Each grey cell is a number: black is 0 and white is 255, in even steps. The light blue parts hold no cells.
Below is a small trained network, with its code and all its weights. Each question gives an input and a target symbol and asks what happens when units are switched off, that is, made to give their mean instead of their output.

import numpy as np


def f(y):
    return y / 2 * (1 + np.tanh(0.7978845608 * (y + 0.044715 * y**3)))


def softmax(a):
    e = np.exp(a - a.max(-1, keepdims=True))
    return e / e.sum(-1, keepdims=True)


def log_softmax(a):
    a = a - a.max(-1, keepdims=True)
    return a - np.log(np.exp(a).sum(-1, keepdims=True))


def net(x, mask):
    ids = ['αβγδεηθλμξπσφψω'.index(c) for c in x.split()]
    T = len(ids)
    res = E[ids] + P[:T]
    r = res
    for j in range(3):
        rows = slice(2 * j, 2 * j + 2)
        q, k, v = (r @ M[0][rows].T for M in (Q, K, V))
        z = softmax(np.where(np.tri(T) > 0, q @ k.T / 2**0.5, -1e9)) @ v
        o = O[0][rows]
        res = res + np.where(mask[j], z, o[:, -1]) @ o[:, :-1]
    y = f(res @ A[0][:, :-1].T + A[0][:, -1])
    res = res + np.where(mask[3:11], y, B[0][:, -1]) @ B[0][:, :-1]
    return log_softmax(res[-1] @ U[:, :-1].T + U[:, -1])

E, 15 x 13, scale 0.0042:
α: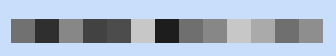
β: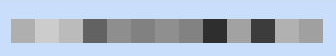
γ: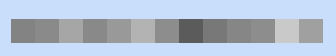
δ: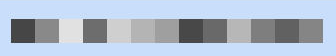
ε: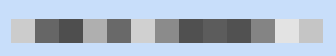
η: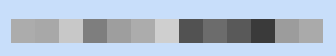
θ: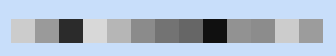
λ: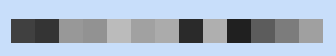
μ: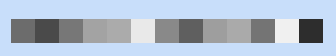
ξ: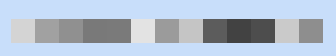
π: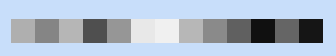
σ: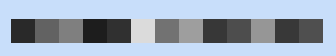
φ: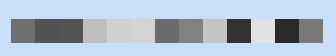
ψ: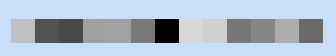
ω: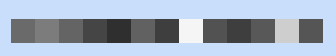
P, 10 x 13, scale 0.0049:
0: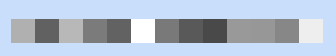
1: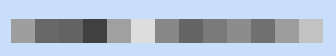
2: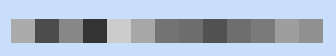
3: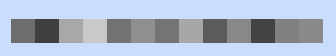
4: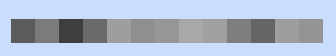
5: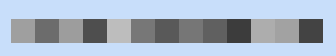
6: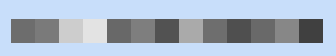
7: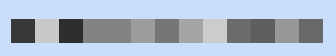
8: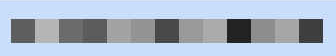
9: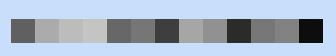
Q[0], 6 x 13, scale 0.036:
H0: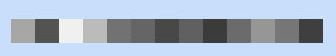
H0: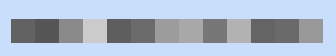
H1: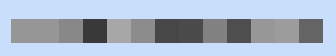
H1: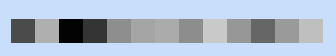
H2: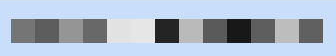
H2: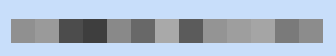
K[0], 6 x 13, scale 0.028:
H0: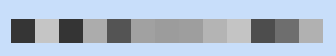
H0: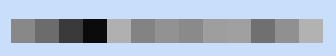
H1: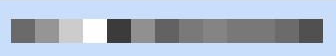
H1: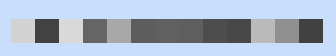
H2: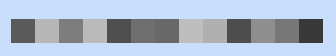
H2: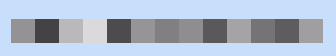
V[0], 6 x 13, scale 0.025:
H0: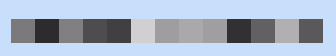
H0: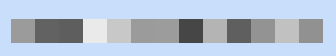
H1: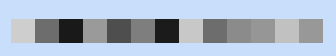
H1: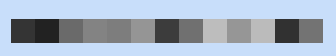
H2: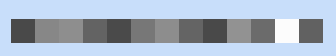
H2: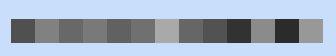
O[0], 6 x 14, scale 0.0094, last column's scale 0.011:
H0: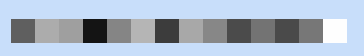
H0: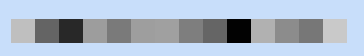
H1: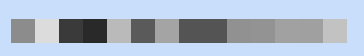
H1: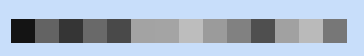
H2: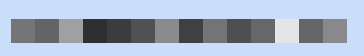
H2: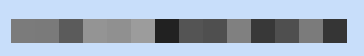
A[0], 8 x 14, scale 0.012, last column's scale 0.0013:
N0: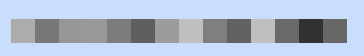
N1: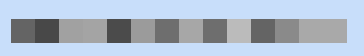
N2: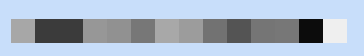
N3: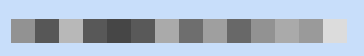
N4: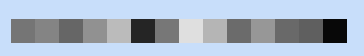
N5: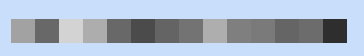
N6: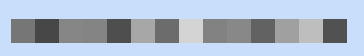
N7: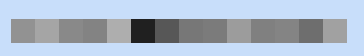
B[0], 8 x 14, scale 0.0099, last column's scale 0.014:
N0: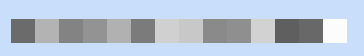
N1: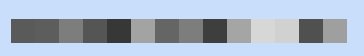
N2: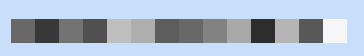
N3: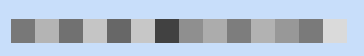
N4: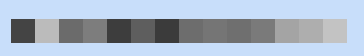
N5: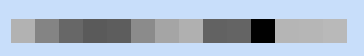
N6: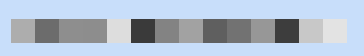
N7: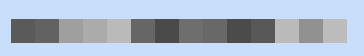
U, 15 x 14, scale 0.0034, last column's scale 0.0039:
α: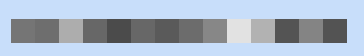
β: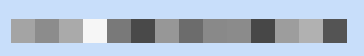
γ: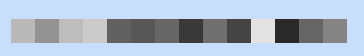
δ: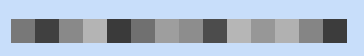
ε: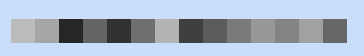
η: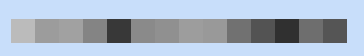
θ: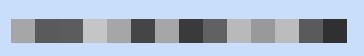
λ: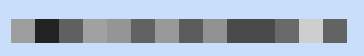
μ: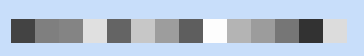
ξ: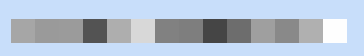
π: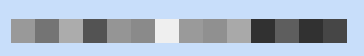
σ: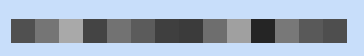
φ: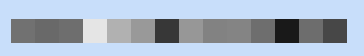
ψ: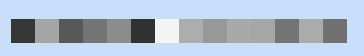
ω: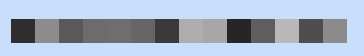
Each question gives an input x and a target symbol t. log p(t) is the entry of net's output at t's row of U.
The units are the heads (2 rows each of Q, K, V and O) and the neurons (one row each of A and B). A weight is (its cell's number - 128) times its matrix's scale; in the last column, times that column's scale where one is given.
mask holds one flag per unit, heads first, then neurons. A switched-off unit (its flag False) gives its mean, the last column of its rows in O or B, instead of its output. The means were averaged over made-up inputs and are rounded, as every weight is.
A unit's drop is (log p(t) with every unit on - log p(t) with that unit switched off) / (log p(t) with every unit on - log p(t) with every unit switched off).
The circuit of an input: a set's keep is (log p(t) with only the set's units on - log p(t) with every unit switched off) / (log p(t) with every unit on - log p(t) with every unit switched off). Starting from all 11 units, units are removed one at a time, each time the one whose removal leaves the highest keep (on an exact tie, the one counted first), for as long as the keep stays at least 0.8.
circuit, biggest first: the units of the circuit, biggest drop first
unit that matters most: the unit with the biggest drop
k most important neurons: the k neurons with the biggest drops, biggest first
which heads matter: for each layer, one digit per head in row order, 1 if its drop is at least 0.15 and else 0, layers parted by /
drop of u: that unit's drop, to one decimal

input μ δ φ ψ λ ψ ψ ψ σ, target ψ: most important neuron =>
[N2]
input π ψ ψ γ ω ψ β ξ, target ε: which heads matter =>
010
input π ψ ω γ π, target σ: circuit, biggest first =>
[H0 N0]
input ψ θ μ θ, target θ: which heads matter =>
110
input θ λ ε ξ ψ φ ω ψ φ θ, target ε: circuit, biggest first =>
[H1 N0 N2]
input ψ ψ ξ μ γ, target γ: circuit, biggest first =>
[H1 N2]
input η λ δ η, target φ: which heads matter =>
110
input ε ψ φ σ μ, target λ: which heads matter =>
110
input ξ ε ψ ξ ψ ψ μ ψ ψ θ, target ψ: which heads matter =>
001
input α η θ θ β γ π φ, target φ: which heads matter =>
011
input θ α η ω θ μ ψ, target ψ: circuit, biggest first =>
[N0 H2]
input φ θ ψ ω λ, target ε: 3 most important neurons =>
[N2 N7 N0]
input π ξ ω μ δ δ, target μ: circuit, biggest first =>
[H2 N3 N6 N5]
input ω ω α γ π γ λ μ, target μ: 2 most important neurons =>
[N3 N6]
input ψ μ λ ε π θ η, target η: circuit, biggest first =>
[H1 H0 N2 N5]
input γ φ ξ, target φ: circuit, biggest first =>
[H2]
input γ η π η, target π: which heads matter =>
010
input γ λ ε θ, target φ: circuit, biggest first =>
[H1 N6]
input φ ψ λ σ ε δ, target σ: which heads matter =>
101
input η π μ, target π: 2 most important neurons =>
[N5 N0]
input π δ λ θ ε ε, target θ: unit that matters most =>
H0
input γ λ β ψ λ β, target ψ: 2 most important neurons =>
[N2 N3]
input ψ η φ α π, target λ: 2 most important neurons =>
[N6 N0]
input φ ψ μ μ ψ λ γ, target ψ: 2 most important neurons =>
[N2 N3]
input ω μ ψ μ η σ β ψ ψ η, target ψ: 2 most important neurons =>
[N2 N3]
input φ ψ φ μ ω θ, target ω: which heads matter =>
111
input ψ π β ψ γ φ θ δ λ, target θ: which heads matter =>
110
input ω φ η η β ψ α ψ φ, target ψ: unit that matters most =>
H1
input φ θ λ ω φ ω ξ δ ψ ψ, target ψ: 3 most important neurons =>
[N0 N6 N7]
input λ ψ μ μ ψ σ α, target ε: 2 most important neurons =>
[N0 N2]
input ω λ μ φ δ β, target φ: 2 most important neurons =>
[N6 N5]
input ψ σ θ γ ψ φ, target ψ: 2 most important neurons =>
[N0 N3]
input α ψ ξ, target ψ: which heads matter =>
011
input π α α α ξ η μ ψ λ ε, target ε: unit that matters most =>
H1
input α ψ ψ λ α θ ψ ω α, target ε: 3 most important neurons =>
[N2 N7 N0]
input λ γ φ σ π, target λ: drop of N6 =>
0.3
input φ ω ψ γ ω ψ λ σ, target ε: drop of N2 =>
0.3
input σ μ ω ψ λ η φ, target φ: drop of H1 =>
0.4
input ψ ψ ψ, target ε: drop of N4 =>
0.1
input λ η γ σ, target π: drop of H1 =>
0.9
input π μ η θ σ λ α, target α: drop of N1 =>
0.4
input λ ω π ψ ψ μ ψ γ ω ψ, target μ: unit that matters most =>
N3
